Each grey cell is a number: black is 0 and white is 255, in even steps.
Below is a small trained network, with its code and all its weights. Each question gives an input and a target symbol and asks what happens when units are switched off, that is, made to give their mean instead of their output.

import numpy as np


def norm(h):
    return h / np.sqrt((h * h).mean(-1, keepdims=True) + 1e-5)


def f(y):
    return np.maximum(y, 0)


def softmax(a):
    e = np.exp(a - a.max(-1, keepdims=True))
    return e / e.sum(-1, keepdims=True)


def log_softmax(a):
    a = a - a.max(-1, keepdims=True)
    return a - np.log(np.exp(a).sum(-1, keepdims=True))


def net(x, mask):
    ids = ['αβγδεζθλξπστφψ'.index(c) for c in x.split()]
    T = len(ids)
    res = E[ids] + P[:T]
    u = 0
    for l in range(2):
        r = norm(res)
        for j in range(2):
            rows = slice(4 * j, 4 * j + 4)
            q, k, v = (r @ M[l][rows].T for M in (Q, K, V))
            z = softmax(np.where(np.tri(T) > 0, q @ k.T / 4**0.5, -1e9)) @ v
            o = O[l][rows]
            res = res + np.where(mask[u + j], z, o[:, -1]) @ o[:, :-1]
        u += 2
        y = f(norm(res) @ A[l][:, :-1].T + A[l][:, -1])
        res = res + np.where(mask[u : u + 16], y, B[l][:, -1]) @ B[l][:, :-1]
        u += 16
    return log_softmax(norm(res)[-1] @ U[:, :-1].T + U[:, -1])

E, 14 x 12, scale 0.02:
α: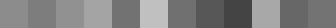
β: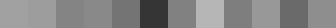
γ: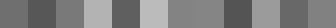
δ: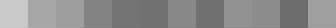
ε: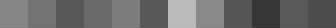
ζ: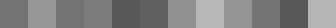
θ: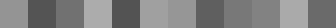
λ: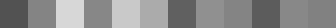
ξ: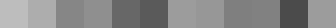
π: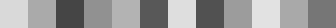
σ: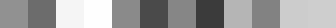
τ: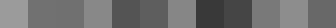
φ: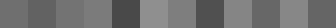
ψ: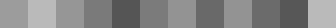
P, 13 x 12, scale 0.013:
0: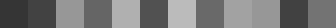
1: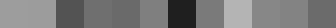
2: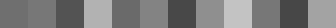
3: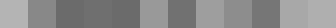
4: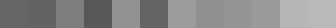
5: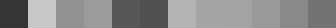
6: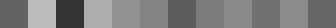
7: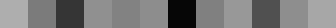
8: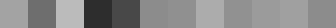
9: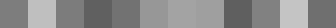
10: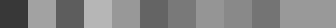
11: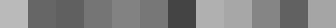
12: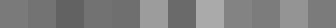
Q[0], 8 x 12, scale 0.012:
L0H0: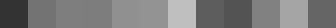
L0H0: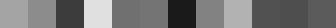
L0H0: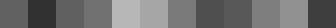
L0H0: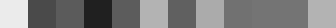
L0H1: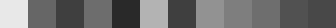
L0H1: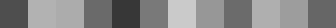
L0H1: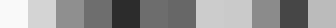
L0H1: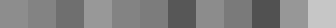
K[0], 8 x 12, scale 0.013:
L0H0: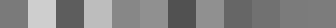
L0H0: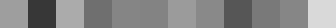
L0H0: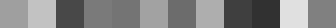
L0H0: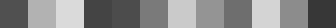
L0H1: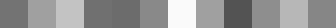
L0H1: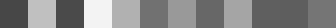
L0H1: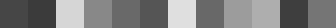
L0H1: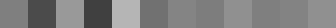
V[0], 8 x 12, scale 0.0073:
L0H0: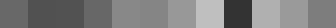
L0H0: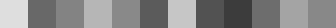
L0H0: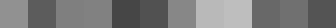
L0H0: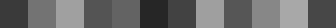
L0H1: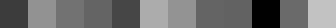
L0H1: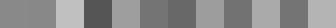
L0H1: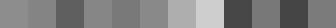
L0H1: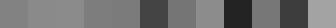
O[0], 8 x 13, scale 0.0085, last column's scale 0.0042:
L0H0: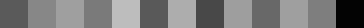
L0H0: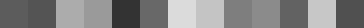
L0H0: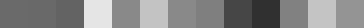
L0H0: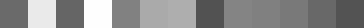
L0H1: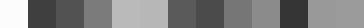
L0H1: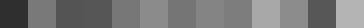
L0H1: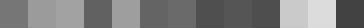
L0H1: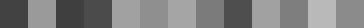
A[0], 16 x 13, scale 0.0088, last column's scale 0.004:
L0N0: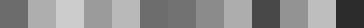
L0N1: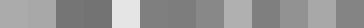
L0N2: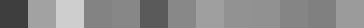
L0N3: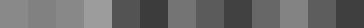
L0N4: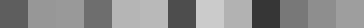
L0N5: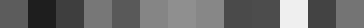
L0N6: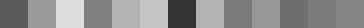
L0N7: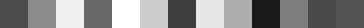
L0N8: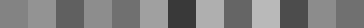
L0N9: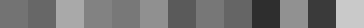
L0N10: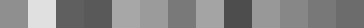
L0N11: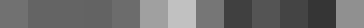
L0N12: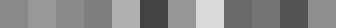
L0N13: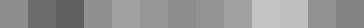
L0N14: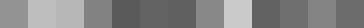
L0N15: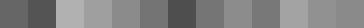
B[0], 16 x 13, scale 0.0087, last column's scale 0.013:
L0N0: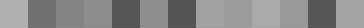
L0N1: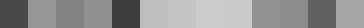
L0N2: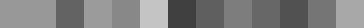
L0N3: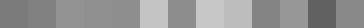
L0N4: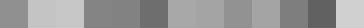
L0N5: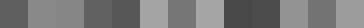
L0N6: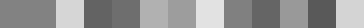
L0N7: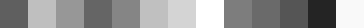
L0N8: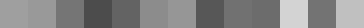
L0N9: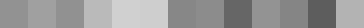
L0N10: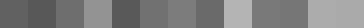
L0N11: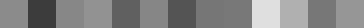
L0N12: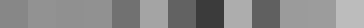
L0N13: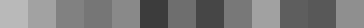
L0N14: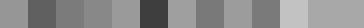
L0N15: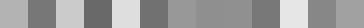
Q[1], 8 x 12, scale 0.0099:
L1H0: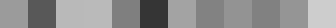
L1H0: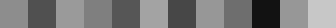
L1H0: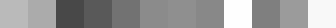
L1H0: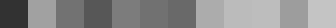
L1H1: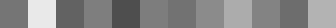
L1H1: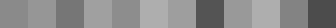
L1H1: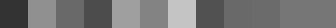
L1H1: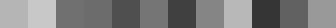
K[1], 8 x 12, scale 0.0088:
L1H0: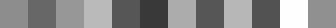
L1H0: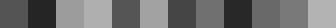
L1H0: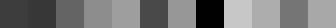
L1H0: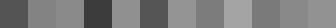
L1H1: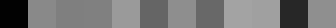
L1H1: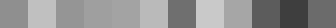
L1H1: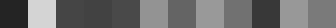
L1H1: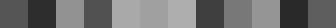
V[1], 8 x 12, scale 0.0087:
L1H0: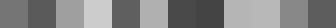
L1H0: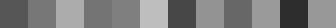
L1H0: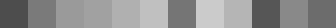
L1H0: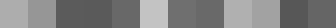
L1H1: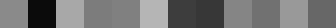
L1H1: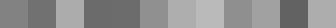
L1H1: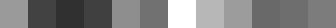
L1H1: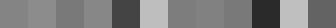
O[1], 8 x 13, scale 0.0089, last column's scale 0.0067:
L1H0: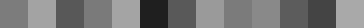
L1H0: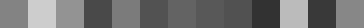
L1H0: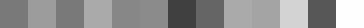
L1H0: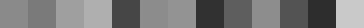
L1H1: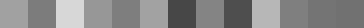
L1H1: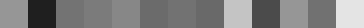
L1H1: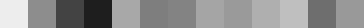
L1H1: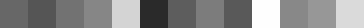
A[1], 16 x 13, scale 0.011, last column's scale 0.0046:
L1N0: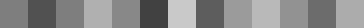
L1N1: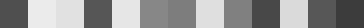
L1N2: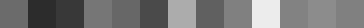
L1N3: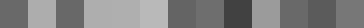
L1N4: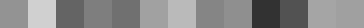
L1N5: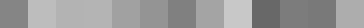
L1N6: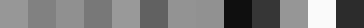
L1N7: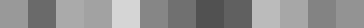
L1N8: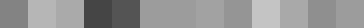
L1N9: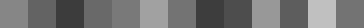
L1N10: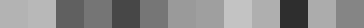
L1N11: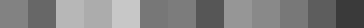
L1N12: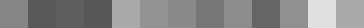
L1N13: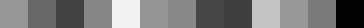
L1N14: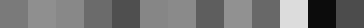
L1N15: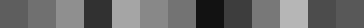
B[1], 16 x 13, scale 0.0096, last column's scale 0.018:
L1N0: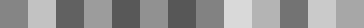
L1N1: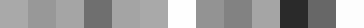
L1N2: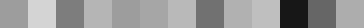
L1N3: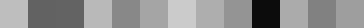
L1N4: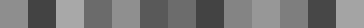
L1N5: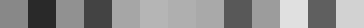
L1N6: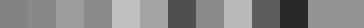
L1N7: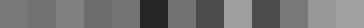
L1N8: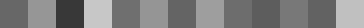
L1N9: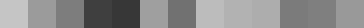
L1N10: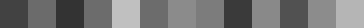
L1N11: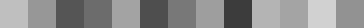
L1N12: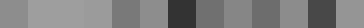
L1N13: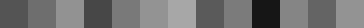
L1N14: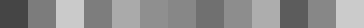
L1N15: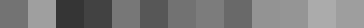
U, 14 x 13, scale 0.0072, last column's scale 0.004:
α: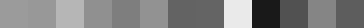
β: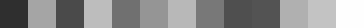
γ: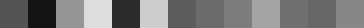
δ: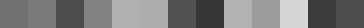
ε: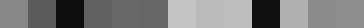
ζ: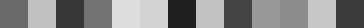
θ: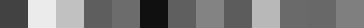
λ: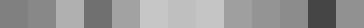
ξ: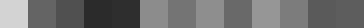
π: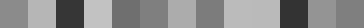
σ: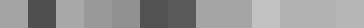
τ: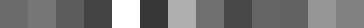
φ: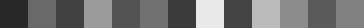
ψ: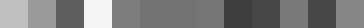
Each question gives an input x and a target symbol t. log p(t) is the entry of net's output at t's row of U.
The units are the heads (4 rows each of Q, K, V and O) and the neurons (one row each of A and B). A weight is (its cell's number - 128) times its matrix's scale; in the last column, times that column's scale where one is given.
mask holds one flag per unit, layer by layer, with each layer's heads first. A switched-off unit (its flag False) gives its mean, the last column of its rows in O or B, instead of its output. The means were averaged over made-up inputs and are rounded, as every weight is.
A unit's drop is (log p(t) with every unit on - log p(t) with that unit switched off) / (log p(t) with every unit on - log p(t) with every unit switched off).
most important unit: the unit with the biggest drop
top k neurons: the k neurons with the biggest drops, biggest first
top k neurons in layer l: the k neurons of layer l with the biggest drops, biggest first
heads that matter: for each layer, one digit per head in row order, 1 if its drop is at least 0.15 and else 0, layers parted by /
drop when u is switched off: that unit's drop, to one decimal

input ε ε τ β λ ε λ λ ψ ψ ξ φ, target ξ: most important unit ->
L0H1
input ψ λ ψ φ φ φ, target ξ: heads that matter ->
11 / 00
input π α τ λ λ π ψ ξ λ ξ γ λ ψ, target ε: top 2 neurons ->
(L0N7 L0N6)
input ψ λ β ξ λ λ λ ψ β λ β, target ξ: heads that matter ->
11 / 10
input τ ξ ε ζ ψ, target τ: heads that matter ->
10 / 11
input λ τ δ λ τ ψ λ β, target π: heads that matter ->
00 / 10
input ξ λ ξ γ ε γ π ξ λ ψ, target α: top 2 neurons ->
(L0N7 L1N6)
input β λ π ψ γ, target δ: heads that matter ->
10 / 00
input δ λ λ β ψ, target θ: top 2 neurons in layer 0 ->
(L0N2 L0N7)
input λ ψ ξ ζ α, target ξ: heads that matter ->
10 / 00
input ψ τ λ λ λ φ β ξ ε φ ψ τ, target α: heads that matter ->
11 / 00
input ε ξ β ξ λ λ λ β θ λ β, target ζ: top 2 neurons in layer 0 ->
(L0N7 L0N6)
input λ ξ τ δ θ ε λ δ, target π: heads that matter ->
00 / 10
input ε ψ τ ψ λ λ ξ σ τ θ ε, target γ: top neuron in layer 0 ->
(L0N11)
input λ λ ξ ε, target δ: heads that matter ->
10 / 10
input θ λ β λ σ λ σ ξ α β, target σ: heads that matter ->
01 / 00
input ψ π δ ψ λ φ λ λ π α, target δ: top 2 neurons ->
(L0N7 L1N1)
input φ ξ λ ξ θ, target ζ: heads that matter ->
11 / 10
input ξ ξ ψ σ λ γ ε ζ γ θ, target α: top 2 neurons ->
(L1N6 L0N7)
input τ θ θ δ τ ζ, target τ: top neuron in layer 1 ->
(L1N10)
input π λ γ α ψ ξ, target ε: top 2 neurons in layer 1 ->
(L1N1 L1N14)
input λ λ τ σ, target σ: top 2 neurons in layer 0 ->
(L0N15 L0N7)
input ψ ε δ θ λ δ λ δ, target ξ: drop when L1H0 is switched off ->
0.2
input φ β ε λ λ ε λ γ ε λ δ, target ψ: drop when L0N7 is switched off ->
0.4
